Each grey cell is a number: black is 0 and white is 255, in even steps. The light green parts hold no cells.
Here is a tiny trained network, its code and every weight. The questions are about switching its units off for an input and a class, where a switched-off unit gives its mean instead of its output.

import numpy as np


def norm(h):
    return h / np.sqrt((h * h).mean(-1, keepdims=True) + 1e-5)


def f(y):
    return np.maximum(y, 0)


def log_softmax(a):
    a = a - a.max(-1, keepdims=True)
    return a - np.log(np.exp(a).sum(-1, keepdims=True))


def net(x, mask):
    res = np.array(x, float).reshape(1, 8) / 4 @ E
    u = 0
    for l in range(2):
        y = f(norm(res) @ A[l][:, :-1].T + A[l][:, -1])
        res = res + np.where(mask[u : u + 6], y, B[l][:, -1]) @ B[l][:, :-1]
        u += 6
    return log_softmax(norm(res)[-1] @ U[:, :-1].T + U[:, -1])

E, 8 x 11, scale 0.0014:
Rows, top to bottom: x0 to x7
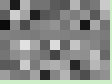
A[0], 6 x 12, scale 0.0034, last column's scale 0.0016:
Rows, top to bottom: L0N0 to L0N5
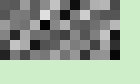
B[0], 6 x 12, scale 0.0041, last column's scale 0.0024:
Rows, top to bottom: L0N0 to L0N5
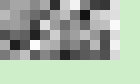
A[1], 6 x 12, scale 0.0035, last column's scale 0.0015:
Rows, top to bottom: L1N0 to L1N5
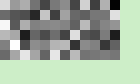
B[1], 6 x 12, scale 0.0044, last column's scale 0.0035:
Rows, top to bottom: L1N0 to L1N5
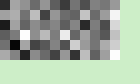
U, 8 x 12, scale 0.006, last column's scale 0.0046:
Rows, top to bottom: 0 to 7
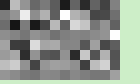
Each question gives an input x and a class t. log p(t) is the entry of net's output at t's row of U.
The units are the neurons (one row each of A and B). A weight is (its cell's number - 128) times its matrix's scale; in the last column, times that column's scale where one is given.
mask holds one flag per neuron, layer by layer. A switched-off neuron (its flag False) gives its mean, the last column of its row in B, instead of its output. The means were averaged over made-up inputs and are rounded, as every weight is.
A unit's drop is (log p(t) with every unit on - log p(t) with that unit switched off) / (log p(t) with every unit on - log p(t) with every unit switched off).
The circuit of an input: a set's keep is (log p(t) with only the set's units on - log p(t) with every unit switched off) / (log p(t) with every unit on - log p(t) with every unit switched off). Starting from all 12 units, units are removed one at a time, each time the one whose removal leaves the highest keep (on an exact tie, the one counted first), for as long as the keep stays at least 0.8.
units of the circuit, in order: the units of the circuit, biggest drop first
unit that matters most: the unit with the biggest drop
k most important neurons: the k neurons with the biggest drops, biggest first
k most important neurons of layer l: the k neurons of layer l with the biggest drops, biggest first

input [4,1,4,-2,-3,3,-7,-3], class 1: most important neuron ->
[L1N3]
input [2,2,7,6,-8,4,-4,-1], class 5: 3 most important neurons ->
[L1N1 L1N2 L0N0]
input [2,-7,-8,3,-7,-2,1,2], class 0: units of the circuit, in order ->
[L1N2 L0N4]
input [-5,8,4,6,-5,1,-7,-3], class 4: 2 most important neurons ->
[L0N4 L0N0]
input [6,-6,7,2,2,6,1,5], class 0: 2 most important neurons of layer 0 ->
[L0N5 L0N4]
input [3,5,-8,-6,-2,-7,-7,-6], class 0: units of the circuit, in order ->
[L1N2 L1N0]
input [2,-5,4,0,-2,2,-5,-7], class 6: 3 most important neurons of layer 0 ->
[L0N1 L0N0 L0N4]
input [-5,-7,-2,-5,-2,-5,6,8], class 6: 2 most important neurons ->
[L0N2 L0N4]
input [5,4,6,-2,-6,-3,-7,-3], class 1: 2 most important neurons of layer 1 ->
[L1N3 L1N5]
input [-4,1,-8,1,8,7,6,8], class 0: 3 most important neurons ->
[L1N0 L1N2 L0N1]
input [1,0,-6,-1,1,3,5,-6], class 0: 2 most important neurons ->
[L1N2 L0N2]
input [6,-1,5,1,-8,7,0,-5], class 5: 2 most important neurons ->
[L1N1 L1N4]
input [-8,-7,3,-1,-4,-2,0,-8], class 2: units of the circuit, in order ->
[L1N4 L0N4]
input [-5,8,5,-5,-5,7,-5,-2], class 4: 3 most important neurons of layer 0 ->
[L0N4 L0N0 L0N3]
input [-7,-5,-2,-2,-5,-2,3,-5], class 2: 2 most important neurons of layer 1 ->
[L1N4 L1N5]
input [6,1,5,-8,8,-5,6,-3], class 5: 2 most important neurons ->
[L1N5 L1N4]
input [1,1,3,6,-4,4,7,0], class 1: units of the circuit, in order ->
[L0N0]
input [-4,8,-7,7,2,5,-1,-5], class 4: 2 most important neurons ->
[L0N4 L0N5]
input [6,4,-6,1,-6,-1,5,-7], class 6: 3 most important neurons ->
[L0N1 L1N5 L1N4]
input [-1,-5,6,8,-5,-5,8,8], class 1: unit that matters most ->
L0N0
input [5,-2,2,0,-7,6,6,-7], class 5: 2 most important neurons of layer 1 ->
[L1N1 L1N4]
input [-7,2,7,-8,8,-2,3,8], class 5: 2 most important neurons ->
[L1N5 L1N2]
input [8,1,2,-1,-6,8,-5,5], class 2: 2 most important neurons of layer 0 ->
[L0N3 L0N0]
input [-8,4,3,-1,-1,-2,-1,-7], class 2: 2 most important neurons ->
[L1N4 L0N2]
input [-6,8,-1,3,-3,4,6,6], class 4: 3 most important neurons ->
[L0N4 L1N3 L0N3]
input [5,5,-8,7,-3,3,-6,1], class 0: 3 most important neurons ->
[L1N2 L0N0 L1N0]
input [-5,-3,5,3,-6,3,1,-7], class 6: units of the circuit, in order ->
[L0N1]
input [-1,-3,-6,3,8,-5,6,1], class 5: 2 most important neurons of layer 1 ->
[L1N5 L1N3]
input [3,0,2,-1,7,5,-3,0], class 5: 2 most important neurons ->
[L1N5 L0N0]
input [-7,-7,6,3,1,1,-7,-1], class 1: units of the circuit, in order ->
[L1N3 L0N4]
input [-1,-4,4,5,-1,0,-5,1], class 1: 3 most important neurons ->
[L1N3 L0N4 L1N2]
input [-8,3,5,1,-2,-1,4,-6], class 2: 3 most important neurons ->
[L1N4 L0N2 L1N2]
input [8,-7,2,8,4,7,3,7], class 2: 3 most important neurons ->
[L0N3 L0N4 L0N1]
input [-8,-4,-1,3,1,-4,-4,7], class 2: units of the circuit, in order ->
[L1N4]
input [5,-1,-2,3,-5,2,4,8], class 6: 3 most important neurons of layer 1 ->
[L1N5 L1N4 L1N3]
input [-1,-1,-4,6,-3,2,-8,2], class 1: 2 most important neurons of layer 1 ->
[L1N3 L1N5]
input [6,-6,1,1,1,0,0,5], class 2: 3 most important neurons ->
[L0N3 L0N4 L0N1]
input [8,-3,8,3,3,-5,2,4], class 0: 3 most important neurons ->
[L0N5 L1N4 L0N4]
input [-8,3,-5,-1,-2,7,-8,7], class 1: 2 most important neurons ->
[L1N3 L0N3]
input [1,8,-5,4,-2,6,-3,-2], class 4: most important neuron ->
[L0N4]
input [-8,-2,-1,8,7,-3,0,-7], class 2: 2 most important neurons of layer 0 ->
[L0N2 L0N4]
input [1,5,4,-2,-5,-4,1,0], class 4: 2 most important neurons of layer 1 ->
[L1N5 L1N2]
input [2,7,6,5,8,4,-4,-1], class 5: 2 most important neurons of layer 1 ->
[L1N5 L1N2]
